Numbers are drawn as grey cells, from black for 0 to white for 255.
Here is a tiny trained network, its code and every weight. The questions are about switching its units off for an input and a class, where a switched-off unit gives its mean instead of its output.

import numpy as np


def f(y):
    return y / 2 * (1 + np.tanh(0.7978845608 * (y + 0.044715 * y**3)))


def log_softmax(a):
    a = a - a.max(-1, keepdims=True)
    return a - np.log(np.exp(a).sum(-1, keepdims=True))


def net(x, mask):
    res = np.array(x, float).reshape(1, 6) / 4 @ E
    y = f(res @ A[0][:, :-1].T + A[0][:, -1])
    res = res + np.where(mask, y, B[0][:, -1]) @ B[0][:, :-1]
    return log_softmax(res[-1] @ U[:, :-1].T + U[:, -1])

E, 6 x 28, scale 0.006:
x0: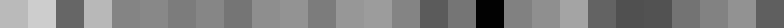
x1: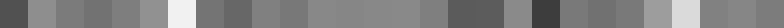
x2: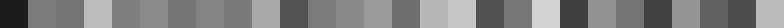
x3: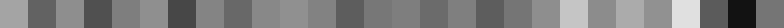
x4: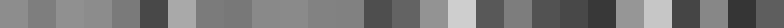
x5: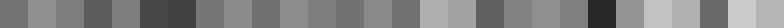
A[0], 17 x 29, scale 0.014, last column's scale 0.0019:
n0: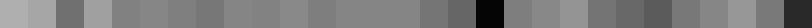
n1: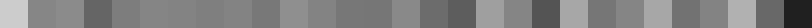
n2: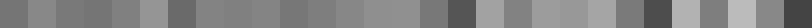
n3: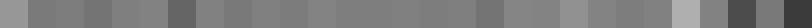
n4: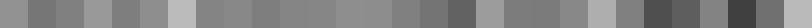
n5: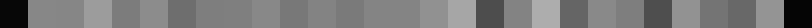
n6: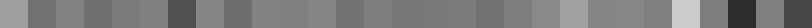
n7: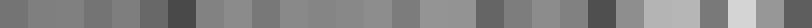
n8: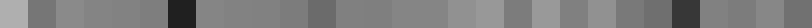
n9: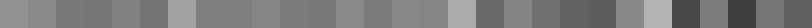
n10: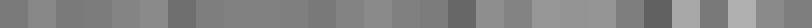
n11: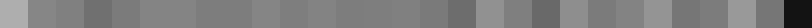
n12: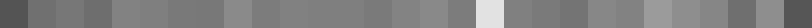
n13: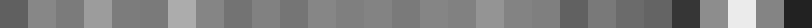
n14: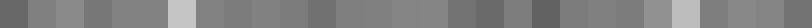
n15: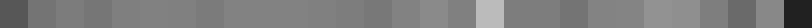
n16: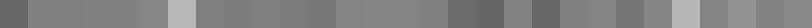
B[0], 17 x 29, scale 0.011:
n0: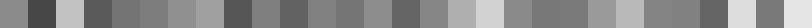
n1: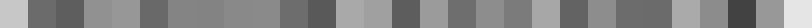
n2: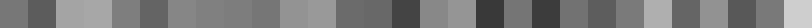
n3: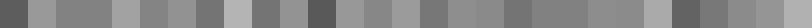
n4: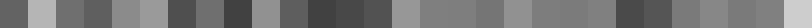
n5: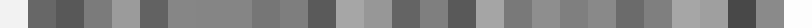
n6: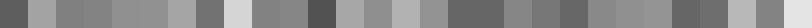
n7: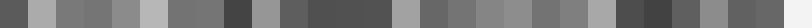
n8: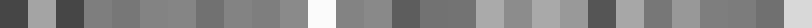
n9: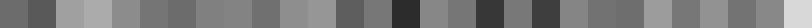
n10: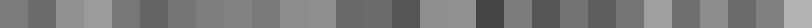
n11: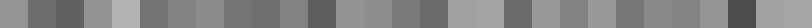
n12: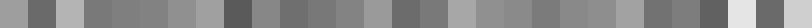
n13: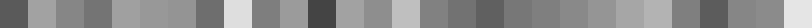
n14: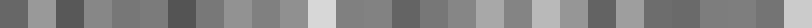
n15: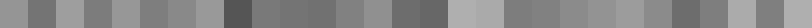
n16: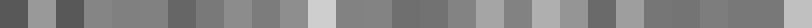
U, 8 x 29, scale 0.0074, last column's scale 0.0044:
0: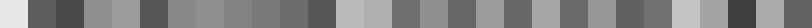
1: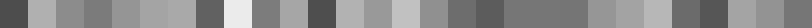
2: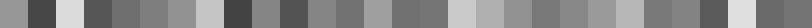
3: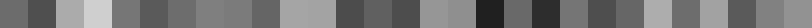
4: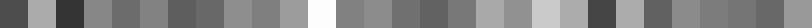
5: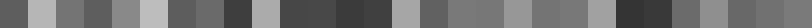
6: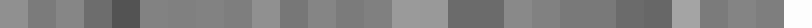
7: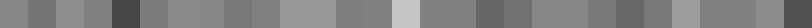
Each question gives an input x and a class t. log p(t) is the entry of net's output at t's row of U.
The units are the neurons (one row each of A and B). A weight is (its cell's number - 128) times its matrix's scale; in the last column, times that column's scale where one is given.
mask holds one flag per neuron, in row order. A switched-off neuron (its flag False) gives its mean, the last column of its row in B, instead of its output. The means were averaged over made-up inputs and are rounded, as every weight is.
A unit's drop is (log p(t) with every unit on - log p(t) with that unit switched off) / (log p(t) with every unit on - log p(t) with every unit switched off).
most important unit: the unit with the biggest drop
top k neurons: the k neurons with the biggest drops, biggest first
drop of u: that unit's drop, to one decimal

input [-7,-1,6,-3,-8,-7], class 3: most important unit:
n2
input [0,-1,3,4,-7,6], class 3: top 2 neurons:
n2, n10
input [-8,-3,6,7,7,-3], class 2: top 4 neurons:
n12, n15, n13, n1
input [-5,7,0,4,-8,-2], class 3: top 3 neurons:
n2, n10, n8
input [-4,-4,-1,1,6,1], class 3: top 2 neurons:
n9, n0
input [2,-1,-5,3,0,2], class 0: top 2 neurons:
n1, n13
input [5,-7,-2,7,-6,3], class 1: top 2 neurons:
n6, n3
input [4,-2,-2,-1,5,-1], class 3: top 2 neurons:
n9, n12
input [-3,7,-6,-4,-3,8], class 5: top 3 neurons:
n7, n8, n5
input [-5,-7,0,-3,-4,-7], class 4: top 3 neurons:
n8, n7, n0
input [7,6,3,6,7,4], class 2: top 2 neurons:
n0, n13
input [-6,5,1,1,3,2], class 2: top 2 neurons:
n12, n8
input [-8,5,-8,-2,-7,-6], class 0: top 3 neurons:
n1, n0, n11
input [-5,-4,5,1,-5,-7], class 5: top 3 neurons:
n4, n0, n1
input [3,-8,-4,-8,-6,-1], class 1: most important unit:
n13
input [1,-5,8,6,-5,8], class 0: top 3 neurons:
n5, n4, n13
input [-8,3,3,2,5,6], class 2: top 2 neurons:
n12, n15
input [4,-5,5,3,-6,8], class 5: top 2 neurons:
n7, n9
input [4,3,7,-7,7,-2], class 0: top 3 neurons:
n5, n6, n2
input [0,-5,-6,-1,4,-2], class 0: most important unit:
n1
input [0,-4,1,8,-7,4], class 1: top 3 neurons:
n6, n3, n9
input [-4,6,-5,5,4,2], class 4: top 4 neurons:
n14, n5, n13, n16
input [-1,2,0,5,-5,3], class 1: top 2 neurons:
n6, n9
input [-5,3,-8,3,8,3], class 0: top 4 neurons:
n1, n2, n11, n10
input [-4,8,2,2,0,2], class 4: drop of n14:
0.1
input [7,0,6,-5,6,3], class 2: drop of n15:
-0.1
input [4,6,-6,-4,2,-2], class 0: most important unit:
n1
